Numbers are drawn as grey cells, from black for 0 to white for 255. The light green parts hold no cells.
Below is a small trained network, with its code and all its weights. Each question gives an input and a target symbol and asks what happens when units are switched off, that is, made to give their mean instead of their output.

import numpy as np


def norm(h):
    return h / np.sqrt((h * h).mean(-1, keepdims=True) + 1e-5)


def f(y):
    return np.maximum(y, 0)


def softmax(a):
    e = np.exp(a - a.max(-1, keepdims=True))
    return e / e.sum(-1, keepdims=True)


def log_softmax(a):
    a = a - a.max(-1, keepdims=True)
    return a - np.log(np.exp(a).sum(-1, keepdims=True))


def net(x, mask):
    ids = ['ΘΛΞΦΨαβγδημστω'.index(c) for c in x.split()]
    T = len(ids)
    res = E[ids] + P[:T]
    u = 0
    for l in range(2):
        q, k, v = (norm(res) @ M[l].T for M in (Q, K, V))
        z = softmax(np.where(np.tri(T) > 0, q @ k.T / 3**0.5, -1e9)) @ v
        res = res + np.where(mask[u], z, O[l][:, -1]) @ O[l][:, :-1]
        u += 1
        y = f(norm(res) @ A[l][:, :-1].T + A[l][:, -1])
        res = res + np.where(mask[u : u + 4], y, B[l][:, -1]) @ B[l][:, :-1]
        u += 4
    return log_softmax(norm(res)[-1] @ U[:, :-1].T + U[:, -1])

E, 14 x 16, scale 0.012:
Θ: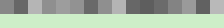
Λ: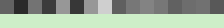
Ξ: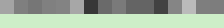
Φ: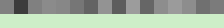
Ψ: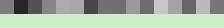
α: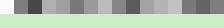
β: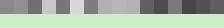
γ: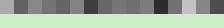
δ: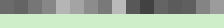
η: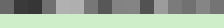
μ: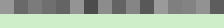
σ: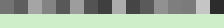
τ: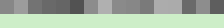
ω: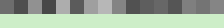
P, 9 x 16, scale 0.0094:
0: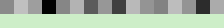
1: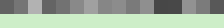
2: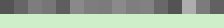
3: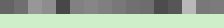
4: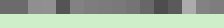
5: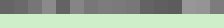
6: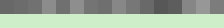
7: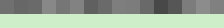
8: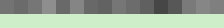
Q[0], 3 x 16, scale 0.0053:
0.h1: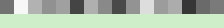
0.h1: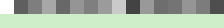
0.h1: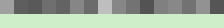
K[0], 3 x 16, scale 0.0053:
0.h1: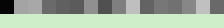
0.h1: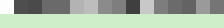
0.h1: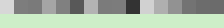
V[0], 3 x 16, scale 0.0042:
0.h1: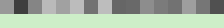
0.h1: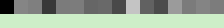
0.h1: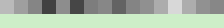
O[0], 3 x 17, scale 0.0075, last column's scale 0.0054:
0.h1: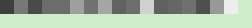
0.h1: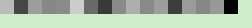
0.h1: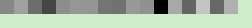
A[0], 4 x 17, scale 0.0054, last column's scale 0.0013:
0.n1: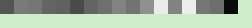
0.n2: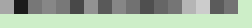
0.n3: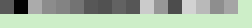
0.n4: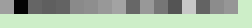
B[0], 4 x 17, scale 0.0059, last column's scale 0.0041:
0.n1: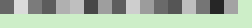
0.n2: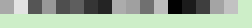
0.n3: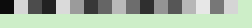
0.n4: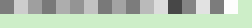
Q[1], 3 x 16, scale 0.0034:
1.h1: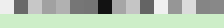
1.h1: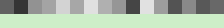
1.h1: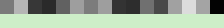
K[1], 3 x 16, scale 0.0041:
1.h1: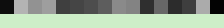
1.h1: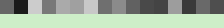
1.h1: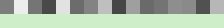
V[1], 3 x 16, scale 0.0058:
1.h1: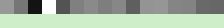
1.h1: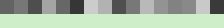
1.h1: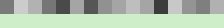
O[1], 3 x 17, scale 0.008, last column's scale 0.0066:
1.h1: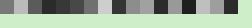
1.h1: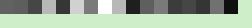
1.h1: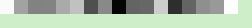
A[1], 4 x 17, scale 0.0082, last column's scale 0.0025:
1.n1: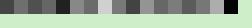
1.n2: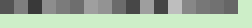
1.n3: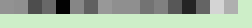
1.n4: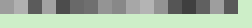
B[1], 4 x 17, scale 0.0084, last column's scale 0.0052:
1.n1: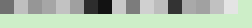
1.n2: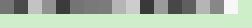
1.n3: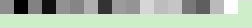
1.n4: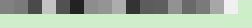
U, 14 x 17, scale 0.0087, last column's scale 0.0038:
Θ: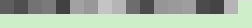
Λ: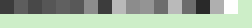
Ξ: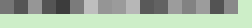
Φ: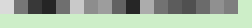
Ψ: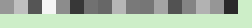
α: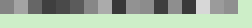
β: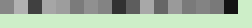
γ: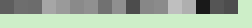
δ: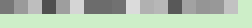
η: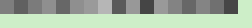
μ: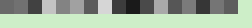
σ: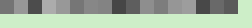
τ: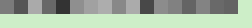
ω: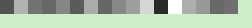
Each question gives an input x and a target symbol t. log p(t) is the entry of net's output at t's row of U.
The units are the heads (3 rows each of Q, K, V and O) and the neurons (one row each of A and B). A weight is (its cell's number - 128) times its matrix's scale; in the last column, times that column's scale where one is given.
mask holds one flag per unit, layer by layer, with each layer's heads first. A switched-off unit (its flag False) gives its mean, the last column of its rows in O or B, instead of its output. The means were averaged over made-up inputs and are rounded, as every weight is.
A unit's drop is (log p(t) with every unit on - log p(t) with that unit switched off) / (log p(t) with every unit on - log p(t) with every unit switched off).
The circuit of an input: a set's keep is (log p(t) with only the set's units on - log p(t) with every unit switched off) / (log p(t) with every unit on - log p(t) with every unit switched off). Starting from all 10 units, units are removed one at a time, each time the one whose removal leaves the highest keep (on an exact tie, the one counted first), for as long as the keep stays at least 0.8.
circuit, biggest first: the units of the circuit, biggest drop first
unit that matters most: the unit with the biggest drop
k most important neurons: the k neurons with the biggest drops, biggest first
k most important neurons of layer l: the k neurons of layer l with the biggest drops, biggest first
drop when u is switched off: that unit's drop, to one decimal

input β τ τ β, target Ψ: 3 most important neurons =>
0.n3; 1.n4; 0.n2
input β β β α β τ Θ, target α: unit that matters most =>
0.h1
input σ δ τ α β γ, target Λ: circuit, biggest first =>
1.h1; 1.n3
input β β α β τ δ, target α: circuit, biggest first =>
0.h1; 1.h1
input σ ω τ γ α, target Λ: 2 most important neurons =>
1.n3; 1.n1
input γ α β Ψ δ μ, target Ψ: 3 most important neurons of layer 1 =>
1.n1; 1.n3; 1.n2
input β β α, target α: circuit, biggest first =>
0.h1; 1.h1; 1.n2
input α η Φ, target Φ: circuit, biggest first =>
1.h1; 0.h1
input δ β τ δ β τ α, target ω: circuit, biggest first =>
0.h1; 1.h1
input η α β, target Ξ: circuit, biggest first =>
0.h1; 1.n2; 1.h1; 1.n1
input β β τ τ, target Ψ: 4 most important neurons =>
0.n1; 0.n2; 1.n4; 0.n3
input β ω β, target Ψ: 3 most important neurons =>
0.n3; 1.n3; 1.n4
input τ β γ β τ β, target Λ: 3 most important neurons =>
0.n3; 1.n3; 1.n4
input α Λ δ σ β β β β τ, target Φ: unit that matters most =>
1.h1
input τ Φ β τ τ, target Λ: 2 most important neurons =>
0.n2; 1.n3
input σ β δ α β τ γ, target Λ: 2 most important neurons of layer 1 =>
1.n3; 1.n1
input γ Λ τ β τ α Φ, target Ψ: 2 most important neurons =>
1.n1; 1.n3
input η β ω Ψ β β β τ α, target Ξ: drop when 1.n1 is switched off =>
0.1
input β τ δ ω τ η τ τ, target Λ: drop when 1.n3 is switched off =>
0.2
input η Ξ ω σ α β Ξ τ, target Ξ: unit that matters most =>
0.h1
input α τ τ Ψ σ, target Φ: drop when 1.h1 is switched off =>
0.6
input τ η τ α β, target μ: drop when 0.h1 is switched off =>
0.9
